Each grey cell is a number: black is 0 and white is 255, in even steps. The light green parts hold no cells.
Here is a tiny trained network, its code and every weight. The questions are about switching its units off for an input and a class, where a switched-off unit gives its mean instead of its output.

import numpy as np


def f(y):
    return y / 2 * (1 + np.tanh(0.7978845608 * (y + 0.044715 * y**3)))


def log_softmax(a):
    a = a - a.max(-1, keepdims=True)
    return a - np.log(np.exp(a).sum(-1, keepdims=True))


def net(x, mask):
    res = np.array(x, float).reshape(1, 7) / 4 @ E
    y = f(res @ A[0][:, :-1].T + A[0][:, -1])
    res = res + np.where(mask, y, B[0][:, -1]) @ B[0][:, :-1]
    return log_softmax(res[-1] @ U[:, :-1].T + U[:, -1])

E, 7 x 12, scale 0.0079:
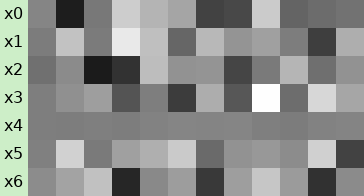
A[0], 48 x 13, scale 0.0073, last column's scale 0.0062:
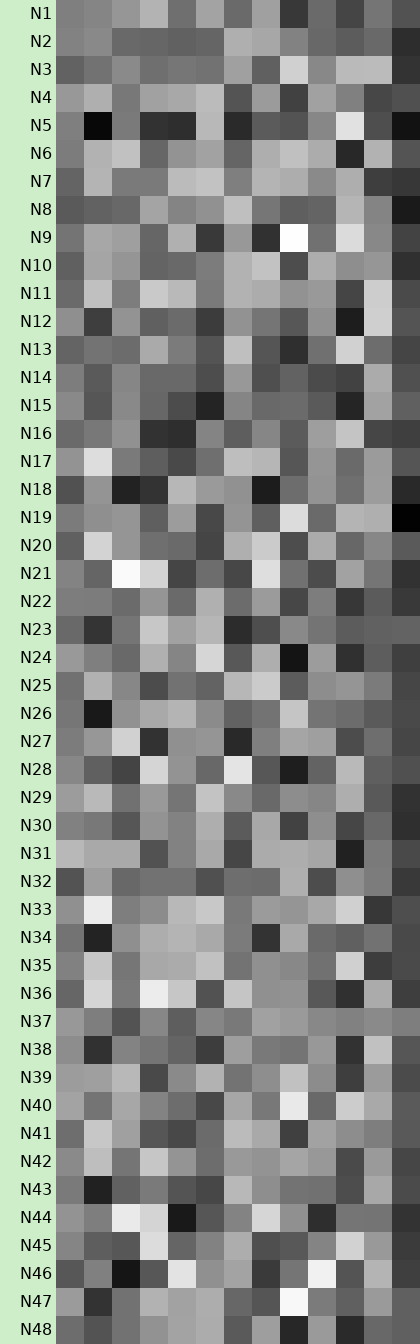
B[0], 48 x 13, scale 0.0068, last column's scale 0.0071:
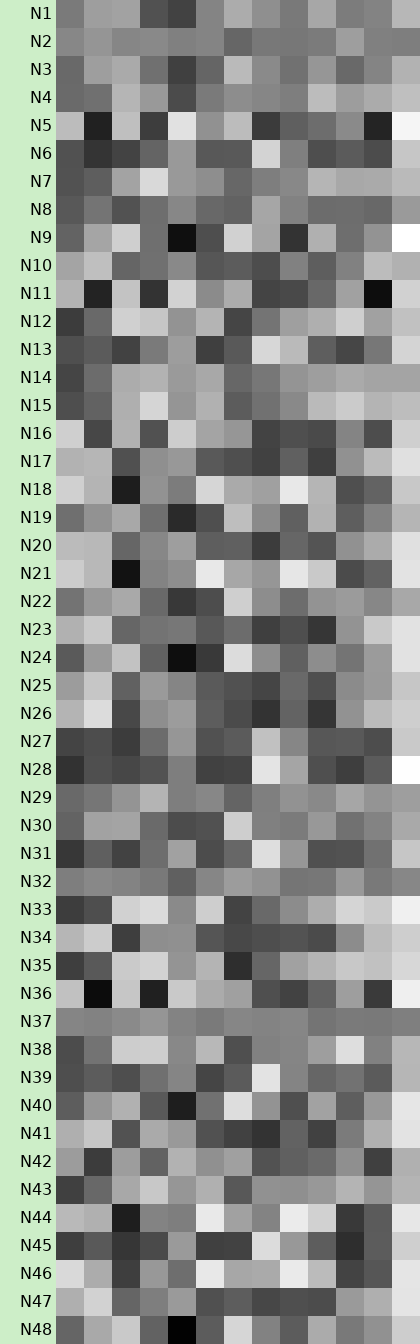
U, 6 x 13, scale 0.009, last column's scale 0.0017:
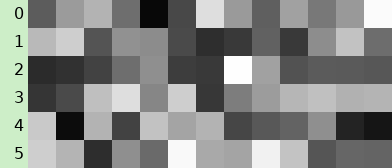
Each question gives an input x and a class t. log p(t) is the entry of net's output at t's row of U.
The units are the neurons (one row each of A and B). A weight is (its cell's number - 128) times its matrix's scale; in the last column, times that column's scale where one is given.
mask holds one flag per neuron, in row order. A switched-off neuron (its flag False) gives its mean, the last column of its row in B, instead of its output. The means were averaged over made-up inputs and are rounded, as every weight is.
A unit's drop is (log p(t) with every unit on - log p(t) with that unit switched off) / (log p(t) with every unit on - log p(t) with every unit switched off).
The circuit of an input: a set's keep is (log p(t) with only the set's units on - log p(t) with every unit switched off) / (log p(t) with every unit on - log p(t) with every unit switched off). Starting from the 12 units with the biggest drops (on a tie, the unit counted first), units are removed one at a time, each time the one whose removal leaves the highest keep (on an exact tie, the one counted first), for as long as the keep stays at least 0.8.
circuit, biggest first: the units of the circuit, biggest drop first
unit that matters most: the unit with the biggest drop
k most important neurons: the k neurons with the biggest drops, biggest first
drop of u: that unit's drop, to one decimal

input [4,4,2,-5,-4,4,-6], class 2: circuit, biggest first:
(N28)
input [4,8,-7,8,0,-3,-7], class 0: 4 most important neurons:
(N40; N9; N19; N5)
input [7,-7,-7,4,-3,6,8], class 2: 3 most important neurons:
(N27; N31; N39)
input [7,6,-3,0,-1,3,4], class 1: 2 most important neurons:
(N47; N26)
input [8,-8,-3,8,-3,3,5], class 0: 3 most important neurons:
(N9; N40; N19)
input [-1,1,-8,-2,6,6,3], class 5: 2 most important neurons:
(N21; N44)
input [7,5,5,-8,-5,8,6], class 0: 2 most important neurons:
(N24; N48)
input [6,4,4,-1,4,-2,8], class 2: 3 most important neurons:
(N6; N31; N39)
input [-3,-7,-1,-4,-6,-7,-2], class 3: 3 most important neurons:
(N12; N15; N43)
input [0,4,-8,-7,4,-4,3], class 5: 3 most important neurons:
(N44; N21; N9)
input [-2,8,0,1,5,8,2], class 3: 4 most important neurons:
(N33; N35; N7; N5)
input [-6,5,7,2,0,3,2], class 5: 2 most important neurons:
(N46; N18)
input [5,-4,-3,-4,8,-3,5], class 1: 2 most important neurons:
(N23; N26)
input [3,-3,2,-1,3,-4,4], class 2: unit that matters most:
N33
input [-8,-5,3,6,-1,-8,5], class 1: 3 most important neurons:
(N41; N17; N25)
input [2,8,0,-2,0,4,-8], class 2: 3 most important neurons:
(N28; N45; N13)
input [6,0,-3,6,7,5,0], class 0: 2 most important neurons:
(N9; N40)
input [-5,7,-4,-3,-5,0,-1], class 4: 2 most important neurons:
(N36; N11)
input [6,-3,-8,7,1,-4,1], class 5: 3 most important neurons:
(N44; N21; N24)
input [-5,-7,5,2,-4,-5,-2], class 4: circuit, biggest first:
(N5)
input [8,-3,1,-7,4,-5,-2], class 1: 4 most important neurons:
(N23; N34; N26; N47)
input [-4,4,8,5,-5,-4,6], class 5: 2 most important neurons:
(N46; N18)
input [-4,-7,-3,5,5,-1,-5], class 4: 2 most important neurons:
(N5; N16)
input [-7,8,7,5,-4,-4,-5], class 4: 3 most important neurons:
(N36; N11; N42)
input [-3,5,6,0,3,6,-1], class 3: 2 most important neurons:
(N33; N35)
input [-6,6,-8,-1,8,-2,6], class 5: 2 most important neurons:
(N44; N21)
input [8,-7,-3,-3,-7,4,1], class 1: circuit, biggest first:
(N23)
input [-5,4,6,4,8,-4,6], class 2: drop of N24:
0.0
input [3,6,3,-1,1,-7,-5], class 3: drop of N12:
0.1
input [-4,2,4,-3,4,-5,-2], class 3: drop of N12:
0.2
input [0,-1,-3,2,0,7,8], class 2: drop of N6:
0.1
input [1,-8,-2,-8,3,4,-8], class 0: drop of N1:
0.1
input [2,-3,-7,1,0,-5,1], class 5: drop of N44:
0.4
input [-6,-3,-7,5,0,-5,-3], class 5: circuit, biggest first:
(N44)
